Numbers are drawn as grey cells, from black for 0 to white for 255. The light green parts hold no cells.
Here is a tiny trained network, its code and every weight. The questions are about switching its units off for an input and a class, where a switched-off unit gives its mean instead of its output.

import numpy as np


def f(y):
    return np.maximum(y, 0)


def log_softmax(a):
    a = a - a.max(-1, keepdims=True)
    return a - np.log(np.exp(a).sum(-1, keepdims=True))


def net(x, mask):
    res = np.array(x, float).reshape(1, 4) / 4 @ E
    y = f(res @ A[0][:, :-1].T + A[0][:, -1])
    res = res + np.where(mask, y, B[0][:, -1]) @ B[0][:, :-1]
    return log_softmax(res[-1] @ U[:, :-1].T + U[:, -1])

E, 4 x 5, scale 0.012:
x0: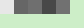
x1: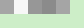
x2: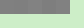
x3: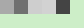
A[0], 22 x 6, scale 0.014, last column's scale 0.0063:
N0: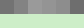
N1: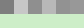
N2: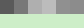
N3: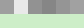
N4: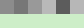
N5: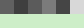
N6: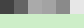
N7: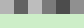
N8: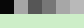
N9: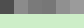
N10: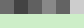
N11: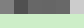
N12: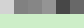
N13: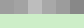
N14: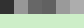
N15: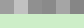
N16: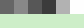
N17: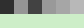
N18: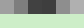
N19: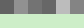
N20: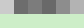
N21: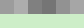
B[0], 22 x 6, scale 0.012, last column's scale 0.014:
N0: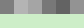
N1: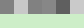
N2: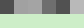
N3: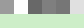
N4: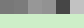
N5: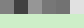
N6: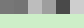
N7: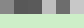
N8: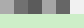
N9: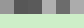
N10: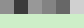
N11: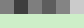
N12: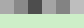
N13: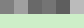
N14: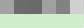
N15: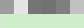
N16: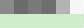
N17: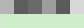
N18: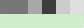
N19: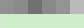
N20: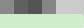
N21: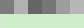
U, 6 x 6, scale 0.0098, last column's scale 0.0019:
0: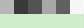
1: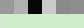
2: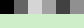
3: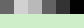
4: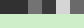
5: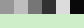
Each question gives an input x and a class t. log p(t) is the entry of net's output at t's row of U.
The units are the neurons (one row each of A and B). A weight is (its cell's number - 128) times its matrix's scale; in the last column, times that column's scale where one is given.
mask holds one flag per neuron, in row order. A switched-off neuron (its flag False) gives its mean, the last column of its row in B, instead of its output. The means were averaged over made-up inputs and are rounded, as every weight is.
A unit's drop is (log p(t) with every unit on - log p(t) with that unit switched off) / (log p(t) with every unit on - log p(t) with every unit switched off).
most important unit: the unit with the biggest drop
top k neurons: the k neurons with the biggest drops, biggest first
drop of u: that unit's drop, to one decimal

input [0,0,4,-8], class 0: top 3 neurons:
(N8 N17 N14)
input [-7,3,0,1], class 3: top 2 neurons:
(N2 N6)
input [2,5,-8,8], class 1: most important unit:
N12
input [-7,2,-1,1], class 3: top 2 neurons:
(N2 N6)
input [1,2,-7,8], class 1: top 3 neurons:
(N12 N7 N18)
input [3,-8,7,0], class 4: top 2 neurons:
(N8 N17)
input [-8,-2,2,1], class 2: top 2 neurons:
(N2 N6)
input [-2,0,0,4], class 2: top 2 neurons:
(N3 N15)
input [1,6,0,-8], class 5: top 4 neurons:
(N18 N16 N7 N12)
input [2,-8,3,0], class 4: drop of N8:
0.2
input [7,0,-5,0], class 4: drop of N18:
0.1
